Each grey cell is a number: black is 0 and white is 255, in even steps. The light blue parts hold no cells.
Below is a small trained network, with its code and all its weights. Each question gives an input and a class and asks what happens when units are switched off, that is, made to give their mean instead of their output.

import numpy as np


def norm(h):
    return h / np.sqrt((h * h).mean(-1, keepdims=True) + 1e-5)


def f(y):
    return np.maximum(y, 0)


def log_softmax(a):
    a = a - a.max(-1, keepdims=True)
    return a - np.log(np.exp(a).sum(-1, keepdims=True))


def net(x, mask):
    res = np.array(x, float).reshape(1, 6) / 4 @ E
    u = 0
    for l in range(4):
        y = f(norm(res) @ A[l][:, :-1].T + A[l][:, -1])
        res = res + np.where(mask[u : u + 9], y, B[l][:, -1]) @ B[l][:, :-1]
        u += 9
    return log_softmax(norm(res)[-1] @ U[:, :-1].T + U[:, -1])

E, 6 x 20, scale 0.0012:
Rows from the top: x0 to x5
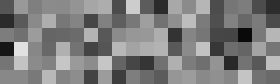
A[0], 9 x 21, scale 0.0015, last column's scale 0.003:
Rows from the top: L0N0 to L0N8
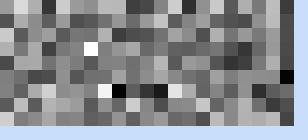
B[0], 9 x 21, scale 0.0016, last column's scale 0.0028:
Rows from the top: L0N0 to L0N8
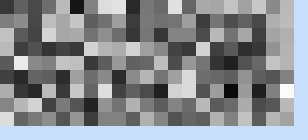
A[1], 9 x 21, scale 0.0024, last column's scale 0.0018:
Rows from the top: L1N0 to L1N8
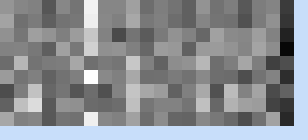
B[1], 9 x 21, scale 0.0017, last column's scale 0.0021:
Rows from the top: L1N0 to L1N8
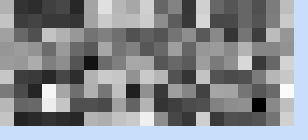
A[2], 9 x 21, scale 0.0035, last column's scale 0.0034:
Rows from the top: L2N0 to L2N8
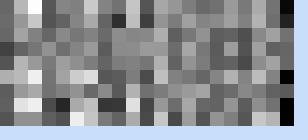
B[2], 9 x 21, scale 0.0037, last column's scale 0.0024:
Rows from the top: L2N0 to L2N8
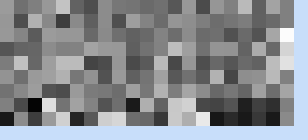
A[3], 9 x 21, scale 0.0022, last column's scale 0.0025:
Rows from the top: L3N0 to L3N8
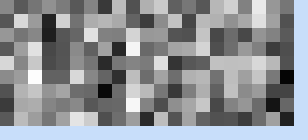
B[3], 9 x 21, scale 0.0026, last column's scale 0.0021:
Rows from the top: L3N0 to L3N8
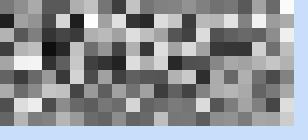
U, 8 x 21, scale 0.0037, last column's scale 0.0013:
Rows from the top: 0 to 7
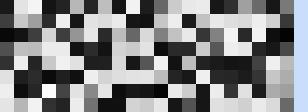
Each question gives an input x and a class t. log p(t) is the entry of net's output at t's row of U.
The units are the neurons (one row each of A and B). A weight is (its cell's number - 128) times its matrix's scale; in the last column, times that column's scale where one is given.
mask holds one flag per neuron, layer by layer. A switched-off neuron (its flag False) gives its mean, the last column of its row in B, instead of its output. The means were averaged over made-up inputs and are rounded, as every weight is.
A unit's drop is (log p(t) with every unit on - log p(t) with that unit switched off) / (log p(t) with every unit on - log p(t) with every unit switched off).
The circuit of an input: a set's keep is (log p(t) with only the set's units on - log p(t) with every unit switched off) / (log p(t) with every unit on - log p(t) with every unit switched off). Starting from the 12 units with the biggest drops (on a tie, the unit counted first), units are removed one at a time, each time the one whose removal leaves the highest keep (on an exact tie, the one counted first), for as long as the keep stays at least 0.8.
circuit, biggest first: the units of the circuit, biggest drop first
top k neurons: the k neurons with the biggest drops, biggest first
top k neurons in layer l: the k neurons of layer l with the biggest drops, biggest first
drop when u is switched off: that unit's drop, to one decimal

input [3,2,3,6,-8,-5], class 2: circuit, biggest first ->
(L1N6; L2N3)
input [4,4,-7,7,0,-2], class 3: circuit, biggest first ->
(L1N7; L0N6)
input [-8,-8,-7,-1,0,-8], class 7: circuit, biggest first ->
(L3N4)
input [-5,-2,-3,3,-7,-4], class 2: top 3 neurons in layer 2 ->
(L2N3; L2N4; L2N6)
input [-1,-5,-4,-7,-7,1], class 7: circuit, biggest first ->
(L3N4; L0N6; L1N6)
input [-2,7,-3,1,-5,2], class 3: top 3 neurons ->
(L1N4; L0N7; L1N7)
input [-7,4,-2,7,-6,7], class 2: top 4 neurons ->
(L1N6; L2N3; L3N0; L3N7)
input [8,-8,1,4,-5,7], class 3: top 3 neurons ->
(L1N7; L0N6; L1N6)
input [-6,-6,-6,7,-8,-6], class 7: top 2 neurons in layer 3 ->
(L3N4; L3N0)
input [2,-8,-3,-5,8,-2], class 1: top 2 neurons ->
(L0N0; L3N1)
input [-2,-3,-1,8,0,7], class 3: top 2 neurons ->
(L0N7; L1N7)
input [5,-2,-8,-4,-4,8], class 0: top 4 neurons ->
(L0N7; L1N6; L3N3; L3N7)
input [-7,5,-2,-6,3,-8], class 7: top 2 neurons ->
(L0N6; L3N4)
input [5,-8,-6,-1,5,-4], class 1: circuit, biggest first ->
(L3N1)
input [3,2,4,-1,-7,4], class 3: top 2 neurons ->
(L1N4; L1N7)
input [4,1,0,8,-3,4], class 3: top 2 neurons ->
(L1N7; L1N6)
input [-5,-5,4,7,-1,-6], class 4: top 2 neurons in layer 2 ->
(L2N4; L2N2)
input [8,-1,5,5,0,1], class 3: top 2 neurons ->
(L0N6; L1N7)
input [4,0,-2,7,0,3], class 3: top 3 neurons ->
(L1N7; L0N6; L1N6)
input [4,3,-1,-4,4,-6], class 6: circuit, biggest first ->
(L0N6)
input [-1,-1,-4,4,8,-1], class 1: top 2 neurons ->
(L0N0; L3N1)
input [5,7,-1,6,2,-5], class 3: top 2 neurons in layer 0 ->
(L0N7; L0N6)
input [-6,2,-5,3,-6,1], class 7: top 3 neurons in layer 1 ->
(L1N8; L1N0; L1N1)
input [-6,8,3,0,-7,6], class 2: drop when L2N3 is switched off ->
0.0
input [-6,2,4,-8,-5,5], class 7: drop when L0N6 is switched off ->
0.1
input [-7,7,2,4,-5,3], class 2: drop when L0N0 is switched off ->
-0.1
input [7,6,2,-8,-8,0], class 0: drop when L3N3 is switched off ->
0.1
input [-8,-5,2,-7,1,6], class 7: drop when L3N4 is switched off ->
0.8
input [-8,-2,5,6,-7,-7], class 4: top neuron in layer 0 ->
(L0N1)
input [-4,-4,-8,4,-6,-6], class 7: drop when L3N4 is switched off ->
0.1
